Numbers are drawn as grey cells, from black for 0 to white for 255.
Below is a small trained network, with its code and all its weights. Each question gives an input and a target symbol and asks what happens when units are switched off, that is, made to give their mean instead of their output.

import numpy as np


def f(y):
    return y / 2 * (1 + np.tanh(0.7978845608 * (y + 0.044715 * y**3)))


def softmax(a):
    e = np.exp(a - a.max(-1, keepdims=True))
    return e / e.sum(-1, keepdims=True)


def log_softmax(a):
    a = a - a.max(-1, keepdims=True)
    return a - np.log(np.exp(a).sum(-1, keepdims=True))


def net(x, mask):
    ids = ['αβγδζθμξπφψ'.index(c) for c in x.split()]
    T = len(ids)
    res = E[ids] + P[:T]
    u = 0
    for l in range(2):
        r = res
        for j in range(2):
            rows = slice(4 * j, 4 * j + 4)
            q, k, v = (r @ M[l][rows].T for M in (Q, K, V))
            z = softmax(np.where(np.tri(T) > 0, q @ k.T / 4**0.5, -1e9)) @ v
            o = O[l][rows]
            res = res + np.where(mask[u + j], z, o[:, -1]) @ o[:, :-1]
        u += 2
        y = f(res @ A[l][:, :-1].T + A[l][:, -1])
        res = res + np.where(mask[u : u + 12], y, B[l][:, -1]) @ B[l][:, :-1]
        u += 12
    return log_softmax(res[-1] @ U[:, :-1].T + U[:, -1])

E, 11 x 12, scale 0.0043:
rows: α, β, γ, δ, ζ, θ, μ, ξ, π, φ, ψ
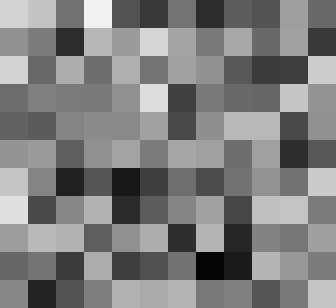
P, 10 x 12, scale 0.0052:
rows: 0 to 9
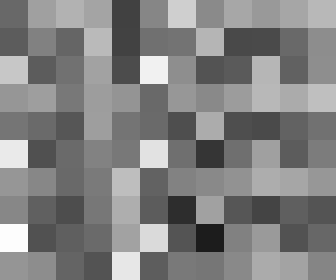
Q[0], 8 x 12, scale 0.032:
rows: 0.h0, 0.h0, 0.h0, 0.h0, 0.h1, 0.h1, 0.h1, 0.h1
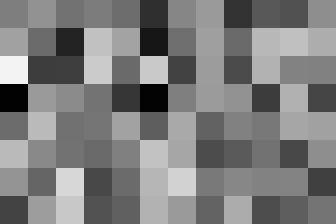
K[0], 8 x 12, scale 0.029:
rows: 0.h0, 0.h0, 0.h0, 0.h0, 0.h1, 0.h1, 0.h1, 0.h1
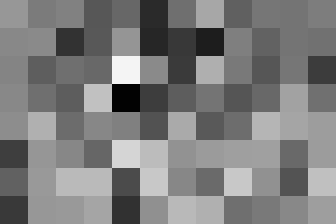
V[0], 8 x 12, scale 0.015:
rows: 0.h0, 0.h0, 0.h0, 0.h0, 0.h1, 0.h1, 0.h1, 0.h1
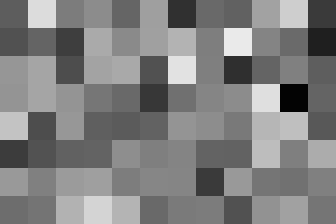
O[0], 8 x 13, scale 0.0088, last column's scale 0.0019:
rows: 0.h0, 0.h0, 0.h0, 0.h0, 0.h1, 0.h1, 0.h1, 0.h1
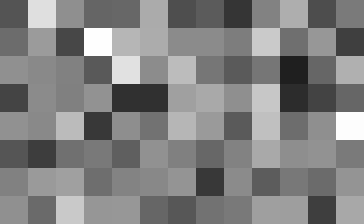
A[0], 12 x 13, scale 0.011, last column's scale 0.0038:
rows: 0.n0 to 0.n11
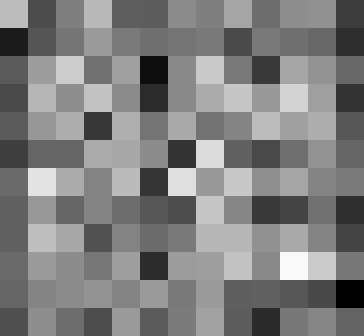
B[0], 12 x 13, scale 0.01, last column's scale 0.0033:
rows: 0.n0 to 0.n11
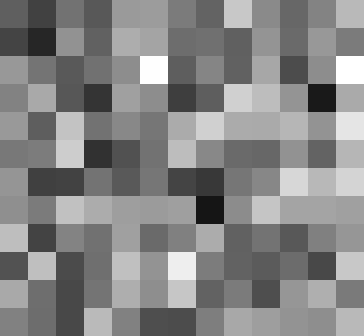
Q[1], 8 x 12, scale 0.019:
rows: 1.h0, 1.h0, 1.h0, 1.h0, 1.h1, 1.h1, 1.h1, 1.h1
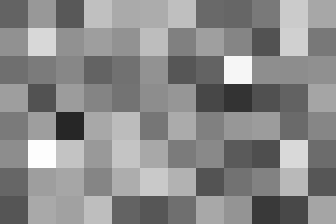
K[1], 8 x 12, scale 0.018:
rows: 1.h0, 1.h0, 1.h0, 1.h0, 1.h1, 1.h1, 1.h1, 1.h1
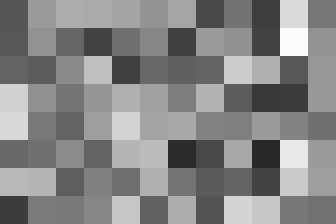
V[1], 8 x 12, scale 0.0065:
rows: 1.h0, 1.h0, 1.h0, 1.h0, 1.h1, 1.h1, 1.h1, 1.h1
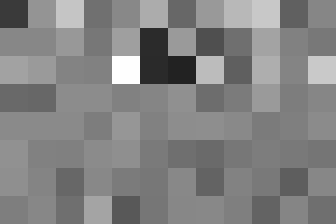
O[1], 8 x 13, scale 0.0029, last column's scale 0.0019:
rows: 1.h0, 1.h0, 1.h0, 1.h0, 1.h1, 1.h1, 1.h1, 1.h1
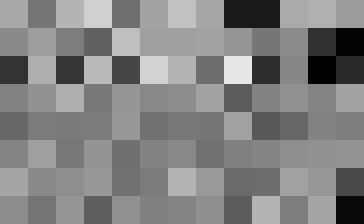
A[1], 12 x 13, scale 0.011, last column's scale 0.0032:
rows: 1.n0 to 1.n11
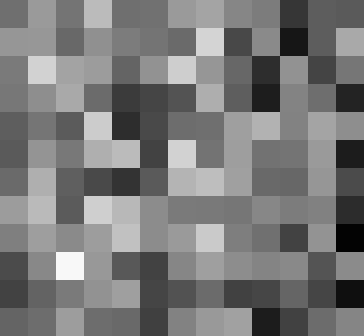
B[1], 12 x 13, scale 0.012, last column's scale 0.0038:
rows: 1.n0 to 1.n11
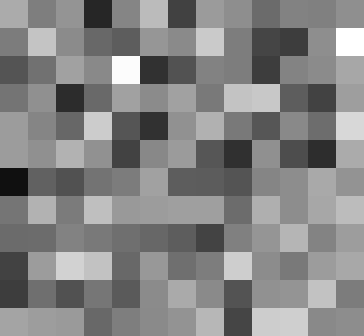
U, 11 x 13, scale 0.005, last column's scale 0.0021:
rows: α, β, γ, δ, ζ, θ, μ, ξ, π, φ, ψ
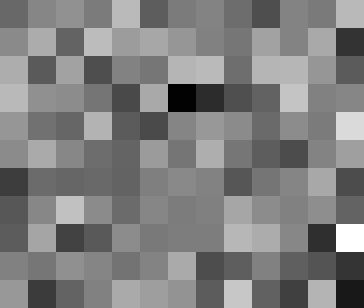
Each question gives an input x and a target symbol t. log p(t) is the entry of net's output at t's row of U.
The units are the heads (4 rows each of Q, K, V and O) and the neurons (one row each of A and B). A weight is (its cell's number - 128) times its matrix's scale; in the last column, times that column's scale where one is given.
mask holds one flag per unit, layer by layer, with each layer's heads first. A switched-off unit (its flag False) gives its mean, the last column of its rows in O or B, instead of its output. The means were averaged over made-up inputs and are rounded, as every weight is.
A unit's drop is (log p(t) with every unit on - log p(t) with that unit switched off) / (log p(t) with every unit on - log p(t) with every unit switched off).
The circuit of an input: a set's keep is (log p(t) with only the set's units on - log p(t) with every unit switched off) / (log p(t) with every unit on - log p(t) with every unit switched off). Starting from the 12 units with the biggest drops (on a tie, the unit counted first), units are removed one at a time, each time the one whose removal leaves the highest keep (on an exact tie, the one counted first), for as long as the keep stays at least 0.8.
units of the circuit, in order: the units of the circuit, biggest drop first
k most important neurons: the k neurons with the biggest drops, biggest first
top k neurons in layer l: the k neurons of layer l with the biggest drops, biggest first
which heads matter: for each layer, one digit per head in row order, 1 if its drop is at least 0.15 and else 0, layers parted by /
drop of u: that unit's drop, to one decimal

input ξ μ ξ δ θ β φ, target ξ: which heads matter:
11 / 00
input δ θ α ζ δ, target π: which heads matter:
11 / 00
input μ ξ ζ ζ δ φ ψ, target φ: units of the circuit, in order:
(1.n5; 0.h0; 0.n9; 0.n2)
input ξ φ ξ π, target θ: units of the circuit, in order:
(0.n2; 0.h0; 1.n1; 0.n8)
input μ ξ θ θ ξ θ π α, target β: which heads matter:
11 / 00
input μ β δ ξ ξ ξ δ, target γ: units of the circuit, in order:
(0.h1; 0.n4)
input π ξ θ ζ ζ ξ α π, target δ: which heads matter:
11 / 00
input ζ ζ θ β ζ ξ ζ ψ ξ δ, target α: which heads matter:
10 / 10
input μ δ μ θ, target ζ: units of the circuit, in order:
(0.n6; 0.h0; 1.n4; 0.n9)
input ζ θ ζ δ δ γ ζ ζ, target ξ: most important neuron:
(0.n5)
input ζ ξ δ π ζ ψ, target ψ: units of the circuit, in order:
(0.h0; 0.n0)
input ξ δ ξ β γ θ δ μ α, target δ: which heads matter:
10 / 00
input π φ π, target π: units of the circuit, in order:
(1.n3; 0.h0; 0.n7)
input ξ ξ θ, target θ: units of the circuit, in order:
(1.n1; 0.h0; 1.n0)
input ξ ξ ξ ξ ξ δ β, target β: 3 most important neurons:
(1.n7; 0.n5; 0.n0)
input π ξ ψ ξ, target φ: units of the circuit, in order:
(0.n9; 0.h0; 1.n5)
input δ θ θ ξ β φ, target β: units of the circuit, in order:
(0.h0; 1.n7)
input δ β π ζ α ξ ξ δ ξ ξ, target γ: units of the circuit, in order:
(0.h1; 0.n4)
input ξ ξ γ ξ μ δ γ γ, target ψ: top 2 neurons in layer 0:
(0.n2; 0.n7)
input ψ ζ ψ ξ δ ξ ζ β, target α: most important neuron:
(0.n5)
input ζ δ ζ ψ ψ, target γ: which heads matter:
11 / 00
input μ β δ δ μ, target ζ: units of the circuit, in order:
(1.n4; 0.n11; 0.h1; 0.h0)
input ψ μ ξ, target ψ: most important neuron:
(0.n0)
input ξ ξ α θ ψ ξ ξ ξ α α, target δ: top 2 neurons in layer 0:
(0.n6; 0.n9)
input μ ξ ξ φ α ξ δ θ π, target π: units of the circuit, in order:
(1.n3; 0.h0; 0.n2; 0.n7)
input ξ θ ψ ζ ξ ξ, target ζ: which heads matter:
10 / 00
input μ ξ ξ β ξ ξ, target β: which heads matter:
10 / 00
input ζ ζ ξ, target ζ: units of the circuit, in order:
(1.n4; 0.h0; 0.h1)
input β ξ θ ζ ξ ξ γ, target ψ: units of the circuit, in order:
(0.h0; 0.n2; 0.n0)
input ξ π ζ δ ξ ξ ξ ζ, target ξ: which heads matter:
10 / 00
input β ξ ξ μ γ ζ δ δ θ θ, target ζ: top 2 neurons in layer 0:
(0.n6; 0.n2)
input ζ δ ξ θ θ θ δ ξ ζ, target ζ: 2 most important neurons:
(1.n4; 0.n9)
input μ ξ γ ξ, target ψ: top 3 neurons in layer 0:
(0.n2; 0.n0; 0.n6)
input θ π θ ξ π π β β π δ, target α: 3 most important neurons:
(1.n2; 0.n6; 0.n9)
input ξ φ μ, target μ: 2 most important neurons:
(1.n6; 0.n7)
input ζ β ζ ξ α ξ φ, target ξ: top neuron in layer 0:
(0.n4)
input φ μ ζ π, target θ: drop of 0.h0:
0.9
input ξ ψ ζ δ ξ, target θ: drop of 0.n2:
0.3
